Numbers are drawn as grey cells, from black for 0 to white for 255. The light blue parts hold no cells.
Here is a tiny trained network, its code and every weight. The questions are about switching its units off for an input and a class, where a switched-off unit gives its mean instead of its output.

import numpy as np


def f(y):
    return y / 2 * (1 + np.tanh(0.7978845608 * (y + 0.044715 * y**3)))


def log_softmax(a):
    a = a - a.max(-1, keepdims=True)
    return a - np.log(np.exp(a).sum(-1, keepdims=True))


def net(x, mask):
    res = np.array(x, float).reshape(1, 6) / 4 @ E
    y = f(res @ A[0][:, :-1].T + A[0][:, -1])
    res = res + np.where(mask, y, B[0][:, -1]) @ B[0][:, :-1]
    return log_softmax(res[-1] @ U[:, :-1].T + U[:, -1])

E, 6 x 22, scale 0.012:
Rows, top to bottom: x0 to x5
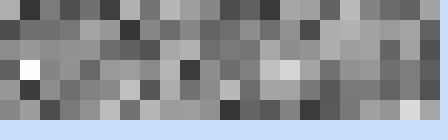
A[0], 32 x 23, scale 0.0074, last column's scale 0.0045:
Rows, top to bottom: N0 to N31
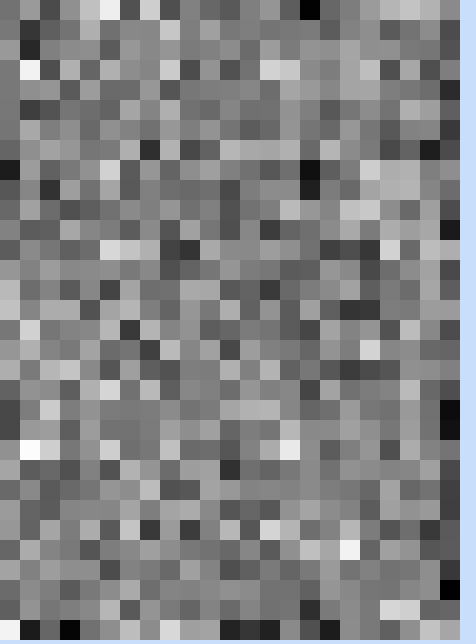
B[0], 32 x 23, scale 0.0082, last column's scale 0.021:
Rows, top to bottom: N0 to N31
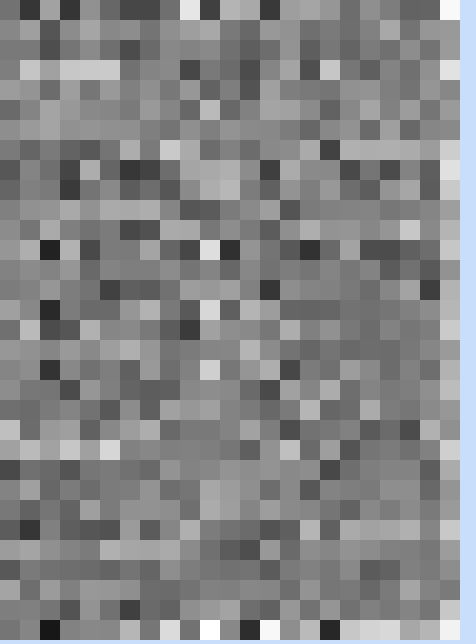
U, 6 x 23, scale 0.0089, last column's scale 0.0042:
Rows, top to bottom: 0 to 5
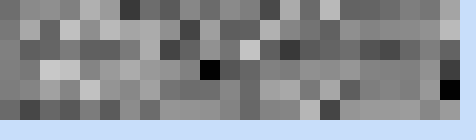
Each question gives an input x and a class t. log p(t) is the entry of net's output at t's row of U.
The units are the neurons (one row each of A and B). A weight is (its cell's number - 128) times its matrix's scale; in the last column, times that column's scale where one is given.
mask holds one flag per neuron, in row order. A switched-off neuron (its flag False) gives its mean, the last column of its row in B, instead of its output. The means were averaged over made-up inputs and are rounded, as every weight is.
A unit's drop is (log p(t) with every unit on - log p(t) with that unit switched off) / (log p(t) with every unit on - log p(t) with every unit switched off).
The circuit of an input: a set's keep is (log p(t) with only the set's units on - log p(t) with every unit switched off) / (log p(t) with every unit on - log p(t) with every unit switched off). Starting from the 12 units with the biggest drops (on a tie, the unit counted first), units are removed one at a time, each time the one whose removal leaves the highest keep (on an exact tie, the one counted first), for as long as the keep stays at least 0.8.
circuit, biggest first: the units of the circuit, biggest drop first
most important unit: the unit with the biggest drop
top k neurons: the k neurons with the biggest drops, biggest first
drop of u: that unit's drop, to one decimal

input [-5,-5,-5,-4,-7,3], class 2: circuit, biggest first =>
[N12]
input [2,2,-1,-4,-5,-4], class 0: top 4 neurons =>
[N31; N7; N26; N12]
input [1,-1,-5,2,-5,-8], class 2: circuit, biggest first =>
[N31; N3; N22]
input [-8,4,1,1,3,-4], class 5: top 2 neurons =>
[N7; N20]
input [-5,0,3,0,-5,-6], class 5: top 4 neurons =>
[N3; N22; N12; N7]
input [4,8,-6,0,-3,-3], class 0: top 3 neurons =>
[N31; N7; N26]
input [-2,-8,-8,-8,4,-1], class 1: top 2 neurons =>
[N31; N0]
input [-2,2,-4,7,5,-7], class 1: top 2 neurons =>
[N0; N3]
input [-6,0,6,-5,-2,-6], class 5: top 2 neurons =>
[N12; N3]
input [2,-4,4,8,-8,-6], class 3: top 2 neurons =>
[N31; N12]
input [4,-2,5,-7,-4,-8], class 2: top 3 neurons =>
[N31; N7; N0]
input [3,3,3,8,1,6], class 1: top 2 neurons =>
[N10; N27]
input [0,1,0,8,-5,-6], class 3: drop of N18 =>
0.1
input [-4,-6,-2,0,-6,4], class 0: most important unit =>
N0
